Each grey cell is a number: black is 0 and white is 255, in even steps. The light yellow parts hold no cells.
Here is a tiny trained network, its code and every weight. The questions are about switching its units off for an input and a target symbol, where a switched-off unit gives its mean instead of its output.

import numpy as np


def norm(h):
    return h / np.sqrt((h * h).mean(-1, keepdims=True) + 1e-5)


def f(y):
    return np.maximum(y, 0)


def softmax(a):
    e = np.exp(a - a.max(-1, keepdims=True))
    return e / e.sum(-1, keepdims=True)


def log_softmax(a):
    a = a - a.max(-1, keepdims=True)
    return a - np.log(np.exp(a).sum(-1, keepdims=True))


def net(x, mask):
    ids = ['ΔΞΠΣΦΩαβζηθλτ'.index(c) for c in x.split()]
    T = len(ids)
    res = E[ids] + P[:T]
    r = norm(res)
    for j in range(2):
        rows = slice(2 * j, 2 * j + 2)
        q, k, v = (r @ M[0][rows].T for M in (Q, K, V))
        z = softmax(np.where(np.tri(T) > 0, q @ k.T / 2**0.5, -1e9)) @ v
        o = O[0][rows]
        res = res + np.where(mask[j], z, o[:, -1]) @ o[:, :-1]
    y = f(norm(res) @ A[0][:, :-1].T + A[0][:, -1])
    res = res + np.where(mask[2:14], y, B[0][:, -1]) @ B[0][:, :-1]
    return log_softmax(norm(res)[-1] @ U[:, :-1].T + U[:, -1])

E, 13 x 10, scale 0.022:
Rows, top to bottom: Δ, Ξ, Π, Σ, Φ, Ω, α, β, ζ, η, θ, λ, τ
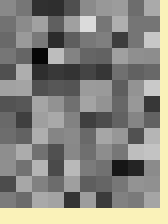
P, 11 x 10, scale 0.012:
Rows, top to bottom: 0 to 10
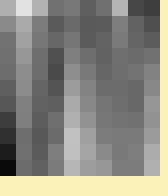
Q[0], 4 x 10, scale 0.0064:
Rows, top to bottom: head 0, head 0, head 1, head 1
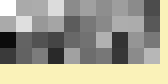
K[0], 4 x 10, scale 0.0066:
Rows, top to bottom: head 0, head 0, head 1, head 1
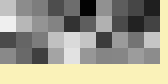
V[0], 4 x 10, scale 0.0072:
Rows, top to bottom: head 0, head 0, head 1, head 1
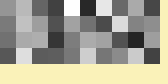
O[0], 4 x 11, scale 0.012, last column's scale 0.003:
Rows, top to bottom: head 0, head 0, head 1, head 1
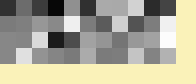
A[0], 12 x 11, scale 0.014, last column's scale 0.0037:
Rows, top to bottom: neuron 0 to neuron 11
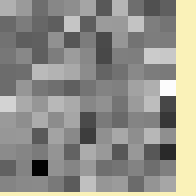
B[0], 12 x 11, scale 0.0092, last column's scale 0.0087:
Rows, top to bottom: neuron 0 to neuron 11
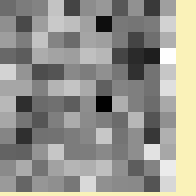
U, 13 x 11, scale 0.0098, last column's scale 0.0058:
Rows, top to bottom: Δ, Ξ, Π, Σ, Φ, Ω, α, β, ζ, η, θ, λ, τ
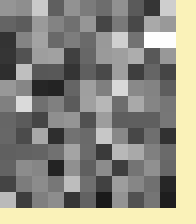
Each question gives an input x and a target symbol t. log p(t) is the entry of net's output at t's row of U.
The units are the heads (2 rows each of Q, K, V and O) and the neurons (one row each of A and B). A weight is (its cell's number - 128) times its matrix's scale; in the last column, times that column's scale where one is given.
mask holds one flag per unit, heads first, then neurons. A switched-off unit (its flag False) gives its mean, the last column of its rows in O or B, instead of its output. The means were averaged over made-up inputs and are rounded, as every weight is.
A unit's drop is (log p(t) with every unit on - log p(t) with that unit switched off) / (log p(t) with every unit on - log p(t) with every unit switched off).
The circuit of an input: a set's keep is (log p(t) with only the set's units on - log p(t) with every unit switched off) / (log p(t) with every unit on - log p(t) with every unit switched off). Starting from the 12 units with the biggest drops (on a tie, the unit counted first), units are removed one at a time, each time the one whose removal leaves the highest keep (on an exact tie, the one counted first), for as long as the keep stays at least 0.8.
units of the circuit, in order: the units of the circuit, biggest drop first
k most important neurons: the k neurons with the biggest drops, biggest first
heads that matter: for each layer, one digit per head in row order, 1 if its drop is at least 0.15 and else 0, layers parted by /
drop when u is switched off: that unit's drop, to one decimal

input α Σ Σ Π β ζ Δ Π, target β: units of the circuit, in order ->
(head 1)
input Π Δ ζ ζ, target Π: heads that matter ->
01
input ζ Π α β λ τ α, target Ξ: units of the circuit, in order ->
(head 0; neuron 9)
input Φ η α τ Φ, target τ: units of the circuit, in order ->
(head 0; neuron 6)
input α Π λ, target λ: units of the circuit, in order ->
(head 0; neuron 1; neuron 11)
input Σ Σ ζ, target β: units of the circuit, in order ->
(head 1; neuron 8)
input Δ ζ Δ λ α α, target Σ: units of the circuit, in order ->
(head 0; neuron 9; neuron 3)
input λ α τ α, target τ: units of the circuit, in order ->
(head 0; neuron 6; neuron 3; neuron 10)
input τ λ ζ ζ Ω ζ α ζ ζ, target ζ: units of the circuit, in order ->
(head 1; neuron 1)
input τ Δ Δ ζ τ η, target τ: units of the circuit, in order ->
(neuron 6; head 0)
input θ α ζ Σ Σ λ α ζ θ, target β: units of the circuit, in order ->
(head 1; head 0)
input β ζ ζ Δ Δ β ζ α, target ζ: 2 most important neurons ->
(neuron 1; neuron 5)
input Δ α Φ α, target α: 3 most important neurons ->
(neuron 1; neuron 3; neuron 6)
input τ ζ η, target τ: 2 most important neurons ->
(neuron 6; neuron 10)
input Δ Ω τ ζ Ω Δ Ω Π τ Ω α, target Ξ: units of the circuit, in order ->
(head 0)
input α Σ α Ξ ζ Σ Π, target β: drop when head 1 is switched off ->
0.9
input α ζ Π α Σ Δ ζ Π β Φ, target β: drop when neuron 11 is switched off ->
0.1
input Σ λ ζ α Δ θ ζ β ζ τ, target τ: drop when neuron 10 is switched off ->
0.1
